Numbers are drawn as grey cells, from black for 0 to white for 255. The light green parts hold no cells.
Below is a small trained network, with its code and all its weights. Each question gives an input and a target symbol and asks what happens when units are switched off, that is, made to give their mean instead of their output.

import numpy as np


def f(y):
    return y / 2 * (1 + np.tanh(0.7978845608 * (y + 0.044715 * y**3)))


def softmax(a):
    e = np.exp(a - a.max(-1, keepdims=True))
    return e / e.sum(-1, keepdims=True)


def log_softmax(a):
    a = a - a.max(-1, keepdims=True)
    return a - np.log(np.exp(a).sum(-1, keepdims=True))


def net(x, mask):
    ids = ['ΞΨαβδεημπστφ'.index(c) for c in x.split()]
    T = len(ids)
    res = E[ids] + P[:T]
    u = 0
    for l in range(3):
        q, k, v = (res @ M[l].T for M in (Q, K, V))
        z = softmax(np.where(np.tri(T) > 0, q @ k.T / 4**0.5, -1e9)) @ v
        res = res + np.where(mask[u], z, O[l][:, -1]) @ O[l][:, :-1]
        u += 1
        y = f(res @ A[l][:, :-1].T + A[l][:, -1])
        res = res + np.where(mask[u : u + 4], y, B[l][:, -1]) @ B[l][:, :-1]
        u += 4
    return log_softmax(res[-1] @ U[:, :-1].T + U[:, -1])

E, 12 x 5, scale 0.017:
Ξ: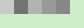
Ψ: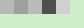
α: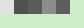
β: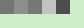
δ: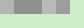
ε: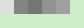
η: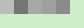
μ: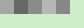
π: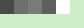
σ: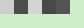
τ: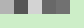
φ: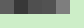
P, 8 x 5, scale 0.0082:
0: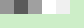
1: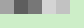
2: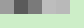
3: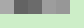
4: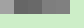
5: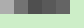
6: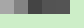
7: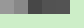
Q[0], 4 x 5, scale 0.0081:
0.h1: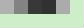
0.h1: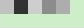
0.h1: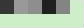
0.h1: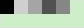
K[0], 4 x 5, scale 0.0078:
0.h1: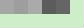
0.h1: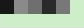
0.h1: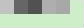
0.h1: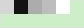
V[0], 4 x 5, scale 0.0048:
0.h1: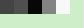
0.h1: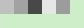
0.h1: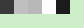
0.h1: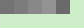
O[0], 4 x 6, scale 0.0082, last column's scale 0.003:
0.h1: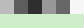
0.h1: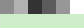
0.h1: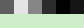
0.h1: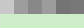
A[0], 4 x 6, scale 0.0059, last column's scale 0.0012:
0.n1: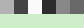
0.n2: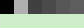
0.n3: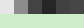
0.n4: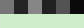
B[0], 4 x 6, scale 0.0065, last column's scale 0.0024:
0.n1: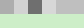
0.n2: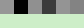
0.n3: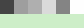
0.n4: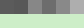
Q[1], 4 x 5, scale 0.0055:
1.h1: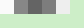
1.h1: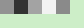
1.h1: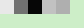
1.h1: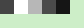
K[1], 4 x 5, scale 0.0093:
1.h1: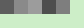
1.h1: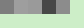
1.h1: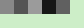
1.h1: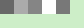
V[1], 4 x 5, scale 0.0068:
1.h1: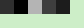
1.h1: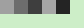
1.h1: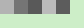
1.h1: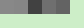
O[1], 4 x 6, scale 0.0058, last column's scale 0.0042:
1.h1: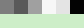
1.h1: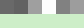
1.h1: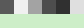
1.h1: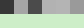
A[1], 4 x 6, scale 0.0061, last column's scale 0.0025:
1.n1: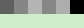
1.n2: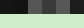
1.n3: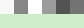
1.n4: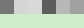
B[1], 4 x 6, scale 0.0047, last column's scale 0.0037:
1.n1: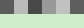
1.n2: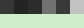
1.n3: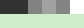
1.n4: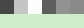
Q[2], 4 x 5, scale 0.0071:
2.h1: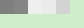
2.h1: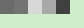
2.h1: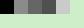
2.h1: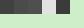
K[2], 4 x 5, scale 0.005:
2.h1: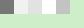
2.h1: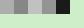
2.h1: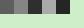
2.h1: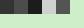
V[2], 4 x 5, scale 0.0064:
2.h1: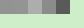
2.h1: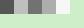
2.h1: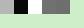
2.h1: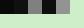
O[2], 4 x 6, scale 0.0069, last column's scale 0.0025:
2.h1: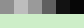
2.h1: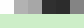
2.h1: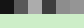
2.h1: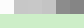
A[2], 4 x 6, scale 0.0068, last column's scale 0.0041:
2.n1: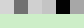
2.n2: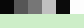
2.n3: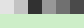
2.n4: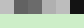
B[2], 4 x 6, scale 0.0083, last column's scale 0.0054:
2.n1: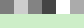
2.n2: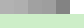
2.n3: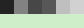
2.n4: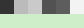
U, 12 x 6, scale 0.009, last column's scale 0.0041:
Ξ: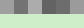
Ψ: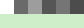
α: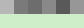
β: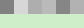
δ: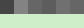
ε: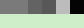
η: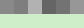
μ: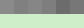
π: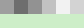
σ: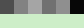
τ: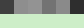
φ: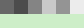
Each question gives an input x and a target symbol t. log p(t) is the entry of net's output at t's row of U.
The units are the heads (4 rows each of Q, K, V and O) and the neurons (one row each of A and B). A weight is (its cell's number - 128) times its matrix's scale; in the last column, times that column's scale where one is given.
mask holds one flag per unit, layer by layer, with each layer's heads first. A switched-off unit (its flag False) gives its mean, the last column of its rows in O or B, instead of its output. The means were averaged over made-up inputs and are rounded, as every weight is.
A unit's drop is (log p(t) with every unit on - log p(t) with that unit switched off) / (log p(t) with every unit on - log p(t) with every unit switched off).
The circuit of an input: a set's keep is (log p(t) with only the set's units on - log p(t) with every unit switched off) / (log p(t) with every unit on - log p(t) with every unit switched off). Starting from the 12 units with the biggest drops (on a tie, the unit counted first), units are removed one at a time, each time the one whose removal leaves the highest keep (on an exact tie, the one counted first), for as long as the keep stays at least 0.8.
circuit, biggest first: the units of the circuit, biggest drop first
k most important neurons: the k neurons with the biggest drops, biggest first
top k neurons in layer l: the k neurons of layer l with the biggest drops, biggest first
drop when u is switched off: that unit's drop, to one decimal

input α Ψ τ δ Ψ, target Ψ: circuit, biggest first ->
[2.n4, 1.h1]
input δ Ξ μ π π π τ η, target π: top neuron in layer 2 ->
[2.n1]
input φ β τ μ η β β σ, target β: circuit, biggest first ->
[0.h1, 0.n3, 0.n1]
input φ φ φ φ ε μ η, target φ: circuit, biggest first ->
[2.h1, 0.h1, 1.h1, 1.n3]
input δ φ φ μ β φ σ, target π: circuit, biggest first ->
[1.h1, 0.n1]
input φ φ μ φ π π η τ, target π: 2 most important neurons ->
[2.n1, 0.n1]
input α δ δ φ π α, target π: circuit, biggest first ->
[2.n1, 2.h1, 0.h1]
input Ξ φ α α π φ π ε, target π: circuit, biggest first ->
[0.h1, 1.h1]
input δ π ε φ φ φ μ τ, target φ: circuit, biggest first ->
[1.h1, 0.h1, 1.n3]
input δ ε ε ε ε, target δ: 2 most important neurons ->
[2.n3, 2.n2]
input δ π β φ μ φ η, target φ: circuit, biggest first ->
[1.h1, 2.h1, 0.h1]
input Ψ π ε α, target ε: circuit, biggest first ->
[2.n3, 2.n1, 2.h1, 2.n2]
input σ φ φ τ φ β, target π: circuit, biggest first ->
[2.n1, 2.h1]
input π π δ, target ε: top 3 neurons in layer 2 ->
[2.n3, 2.n4, 2.n1]
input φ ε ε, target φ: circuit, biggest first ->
[2.h1, 0.h1, 2.n1, 2.n2]
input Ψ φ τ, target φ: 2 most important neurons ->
[0.n1, 1.n3]
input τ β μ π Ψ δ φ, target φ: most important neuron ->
[1.n2]
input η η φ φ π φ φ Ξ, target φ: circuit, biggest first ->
[1.h1, 2.h1, 0.h1, 0.n1]
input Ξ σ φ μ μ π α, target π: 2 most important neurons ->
[2.n1, 0.n3]
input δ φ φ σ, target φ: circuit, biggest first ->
[2.h1, 1.h1, 0.h1]
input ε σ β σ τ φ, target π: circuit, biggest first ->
[2.h1]
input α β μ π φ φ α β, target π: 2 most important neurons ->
[2.n1, 1.n2]
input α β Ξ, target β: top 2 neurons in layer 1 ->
[1.n4, 1.n3]
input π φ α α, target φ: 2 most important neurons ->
[0.n3, 0.n1]
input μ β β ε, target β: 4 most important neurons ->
[0.n3, 2.n2, 0.n2, 1.n4]
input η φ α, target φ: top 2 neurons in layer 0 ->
[0.n3, 0.n1]
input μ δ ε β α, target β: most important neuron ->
[0.n3]
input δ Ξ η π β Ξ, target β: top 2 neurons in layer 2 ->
[2.n1, 2.n2]
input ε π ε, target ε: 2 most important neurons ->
[2.n3, 2.n4]
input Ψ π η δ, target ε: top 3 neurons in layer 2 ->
[2.n3, 2.n1, 2.n2]
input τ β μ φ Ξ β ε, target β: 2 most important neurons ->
[0.n3, 2.n2]
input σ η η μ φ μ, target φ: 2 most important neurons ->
[2.n1, 0.n1]
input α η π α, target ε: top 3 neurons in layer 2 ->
[2.n3, 2.n1, 2.n4]
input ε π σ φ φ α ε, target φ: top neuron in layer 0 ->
[0.n3]
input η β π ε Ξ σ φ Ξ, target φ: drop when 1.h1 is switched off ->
0.5
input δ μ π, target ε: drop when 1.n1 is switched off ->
0.0
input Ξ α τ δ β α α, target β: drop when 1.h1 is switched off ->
0.2
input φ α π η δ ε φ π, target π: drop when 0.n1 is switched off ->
0.1
